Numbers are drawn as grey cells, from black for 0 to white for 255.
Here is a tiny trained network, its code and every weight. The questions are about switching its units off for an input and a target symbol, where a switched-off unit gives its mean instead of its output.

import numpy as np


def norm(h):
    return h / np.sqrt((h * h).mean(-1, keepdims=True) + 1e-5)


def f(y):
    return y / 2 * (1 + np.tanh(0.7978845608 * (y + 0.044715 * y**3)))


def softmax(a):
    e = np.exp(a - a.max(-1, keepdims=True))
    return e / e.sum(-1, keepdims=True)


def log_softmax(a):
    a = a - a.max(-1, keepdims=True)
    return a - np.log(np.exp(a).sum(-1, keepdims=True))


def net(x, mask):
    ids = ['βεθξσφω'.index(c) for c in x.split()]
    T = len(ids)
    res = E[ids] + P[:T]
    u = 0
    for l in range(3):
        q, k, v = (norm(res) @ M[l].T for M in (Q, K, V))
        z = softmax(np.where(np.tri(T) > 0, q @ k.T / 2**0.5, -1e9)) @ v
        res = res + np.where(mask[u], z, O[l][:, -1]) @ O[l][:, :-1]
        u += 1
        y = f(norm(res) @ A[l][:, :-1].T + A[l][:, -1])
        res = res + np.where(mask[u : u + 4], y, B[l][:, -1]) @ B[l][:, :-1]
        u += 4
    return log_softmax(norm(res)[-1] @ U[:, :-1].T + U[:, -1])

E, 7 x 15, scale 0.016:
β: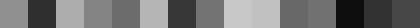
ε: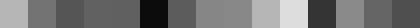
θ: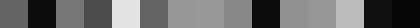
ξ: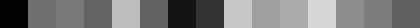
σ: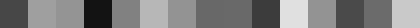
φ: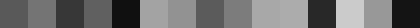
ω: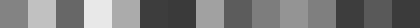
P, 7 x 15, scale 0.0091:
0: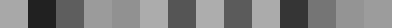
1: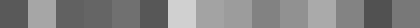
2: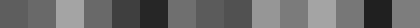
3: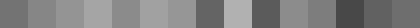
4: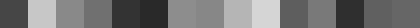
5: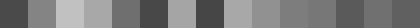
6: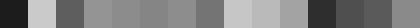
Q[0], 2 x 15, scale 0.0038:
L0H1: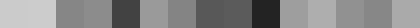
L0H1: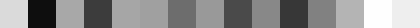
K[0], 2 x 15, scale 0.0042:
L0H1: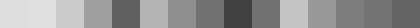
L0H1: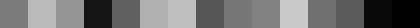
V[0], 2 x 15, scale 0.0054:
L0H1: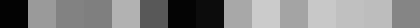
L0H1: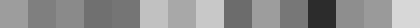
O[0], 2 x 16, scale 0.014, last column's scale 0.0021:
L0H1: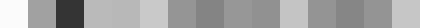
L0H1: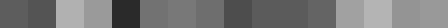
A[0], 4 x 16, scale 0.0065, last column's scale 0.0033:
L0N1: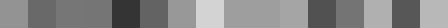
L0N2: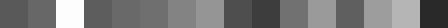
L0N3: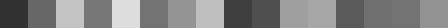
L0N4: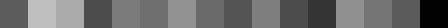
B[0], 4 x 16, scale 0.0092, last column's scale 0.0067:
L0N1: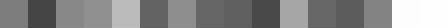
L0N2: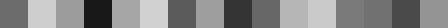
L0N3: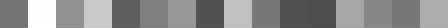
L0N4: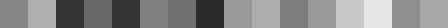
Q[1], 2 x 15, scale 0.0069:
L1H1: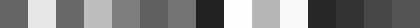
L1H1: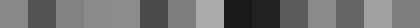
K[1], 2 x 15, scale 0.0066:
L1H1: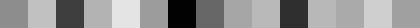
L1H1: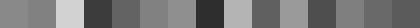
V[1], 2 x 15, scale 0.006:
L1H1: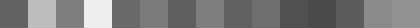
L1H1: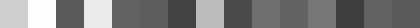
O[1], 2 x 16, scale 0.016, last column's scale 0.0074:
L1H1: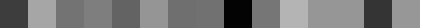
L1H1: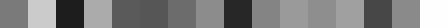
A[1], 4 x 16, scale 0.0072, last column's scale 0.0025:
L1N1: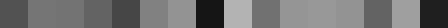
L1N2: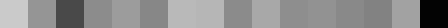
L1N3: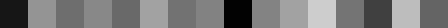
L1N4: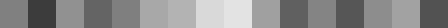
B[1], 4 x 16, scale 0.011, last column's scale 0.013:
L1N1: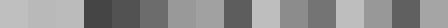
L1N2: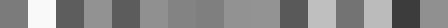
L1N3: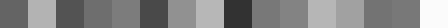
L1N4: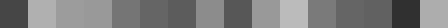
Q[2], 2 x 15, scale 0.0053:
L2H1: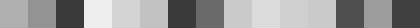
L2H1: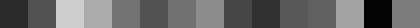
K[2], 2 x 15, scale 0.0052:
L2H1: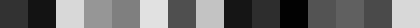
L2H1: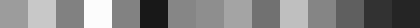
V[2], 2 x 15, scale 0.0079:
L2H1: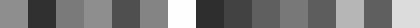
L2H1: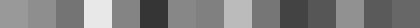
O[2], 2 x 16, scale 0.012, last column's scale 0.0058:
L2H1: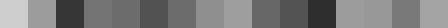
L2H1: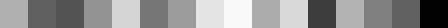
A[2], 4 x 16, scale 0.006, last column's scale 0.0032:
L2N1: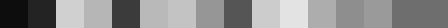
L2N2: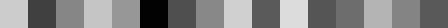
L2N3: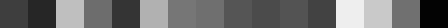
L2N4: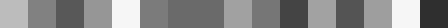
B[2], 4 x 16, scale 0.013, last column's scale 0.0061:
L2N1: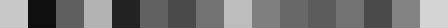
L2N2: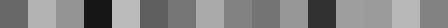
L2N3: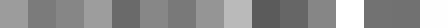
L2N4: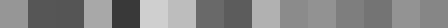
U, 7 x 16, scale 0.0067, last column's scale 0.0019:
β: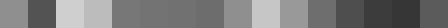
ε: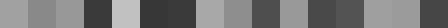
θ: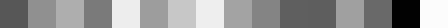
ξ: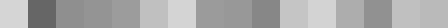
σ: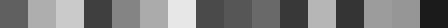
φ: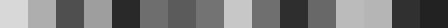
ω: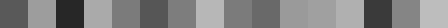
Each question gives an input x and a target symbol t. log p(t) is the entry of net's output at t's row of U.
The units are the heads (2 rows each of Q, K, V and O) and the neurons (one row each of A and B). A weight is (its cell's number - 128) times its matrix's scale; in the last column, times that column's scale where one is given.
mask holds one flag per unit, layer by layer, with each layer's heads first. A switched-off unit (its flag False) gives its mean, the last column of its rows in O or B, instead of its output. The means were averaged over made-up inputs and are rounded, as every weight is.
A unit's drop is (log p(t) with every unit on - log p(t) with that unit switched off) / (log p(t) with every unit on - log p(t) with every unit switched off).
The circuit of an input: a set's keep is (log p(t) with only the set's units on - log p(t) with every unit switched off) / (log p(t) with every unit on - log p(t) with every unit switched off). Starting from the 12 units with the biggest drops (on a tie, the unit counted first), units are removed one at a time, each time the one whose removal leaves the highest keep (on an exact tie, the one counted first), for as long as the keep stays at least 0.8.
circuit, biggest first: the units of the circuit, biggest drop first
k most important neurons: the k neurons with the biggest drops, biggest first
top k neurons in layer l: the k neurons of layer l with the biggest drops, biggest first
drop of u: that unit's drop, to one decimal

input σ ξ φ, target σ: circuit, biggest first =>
[L2H1, L1H1]
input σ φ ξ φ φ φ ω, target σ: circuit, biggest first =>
[L0H1, L2H1, L1H1, L0N2]
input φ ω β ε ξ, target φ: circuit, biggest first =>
[L0H1, L1H1, L2H1]
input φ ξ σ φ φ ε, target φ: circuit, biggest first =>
[L0H1, L1H1]
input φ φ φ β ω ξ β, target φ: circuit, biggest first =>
[L0H1, L2H1, L1H1]
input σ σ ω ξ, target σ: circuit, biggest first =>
[L2H1, L1H1]
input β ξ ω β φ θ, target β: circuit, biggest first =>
[L1H1, L2H1, L2N1]
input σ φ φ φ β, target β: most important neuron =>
[L1N4]
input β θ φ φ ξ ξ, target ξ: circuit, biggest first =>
[L0H1, L1H1]
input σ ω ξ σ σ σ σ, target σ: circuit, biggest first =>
[L0H1, L1H1, L2H1]
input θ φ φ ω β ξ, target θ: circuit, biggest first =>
[L0H1, L1H1, L0N3, L2H1]
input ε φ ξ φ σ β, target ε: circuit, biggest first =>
[L0H1, L1H1, L2N2, L2H1]
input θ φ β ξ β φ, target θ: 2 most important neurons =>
[L0N3, L1N4]
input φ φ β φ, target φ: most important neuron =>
[L2N3]
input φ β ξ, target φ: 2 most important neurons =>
[L0N1, L1N2]
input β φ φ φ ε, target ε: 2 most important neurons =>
[L0N1, L2N2]
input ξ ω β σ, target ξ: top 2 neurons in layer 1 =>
[L1N3, L1N4]
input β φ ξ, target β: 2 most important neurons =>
[L1N4, L2N1]
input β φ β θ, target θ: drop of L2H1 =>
0.1
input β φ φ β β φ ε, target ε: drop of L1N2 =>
0.0
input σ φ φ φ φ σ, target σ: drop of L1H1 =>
0.5
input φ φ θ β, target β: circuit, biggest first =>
[L1H1]
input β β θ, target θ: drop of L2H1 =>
0.2
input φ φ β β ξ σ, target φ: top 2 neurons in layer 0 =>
[L0N1, L0N2]
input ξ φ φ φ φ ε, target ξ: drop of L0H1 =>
1.0
